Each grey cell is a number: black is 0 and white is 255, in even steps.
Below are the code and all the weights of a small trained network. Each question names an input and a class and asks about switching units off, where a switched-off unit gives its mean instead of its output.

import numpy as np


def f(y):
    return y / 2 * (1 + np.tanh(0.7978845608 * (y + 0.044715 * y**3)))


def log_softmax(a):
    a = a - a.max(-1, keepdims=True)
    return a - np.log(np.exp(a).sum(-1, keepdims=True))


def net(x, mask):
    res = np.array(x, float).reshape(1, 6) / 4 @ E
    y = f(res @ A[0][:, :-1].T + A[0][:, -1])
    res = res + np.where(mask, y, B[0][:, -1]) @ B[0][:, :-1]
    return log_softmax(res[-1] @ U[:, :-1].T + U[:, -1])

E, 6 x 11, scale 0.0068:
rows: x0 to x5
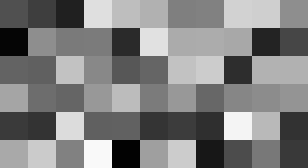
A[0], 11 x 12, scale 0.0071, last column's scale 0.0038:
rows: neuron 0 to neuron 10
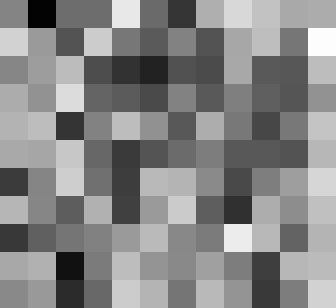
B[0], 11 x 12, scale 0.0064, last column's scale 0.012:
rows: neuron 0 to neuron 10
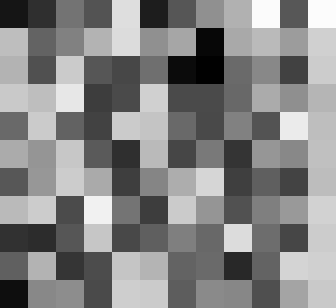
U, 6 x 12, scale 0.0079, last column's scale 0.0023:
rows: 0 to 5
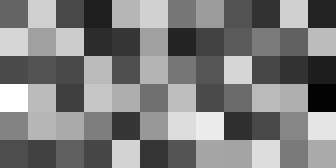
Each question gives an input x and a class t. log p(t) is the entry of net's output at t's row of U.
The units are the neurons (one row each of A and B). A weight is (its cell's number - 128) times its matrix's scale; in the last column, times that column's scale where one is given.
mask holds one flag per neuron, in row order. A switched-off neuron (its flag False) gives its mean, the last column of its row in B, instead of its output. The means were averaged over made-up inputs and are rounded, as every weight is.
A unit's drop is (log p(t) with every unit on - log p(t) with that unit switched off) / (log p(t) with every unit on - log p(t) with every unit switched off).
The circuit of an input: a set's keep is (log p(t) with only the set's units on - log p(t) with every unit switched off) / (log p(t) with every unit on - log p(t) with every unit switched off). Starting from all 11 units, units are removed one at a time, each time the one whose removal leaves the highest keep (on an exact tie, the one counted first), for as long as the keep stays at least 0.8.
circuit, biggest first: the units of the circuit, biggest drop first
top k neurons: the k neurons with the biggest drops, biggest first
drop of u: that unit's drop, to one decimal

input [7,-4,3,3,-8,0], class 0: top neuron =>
neuron 9
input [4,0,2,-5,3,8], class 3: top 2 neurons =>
neuron 7; neuron 1
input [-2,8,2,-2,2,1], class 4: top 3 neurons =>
neuron 6; neuron 1; neuron 0
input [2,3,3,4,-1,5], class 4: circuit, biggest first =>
neuron 6; neuron 0
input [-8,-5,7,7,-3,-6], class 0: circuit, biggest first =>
neuron 2; neuron 8
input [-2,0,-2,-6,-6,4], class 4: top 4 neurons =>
neuron 7; neuron 6; neuron 0; neuron 1
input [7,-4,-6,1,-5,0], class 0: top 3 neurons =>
neuron 9; neuron 4; neuron 10
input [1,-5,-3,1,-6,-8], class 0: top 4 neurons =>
neuron 9; neuron 4; neuron 10; neuron 8
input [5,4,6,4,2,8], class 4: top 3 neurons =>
neuron 6; neuron 0; neuron 2
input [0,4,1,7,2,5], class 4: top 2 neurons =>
neuron 0; neuron 6
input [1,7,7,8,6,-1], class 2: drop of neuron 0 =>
0.1
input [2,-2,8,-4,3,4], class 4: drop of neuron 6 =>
0.2
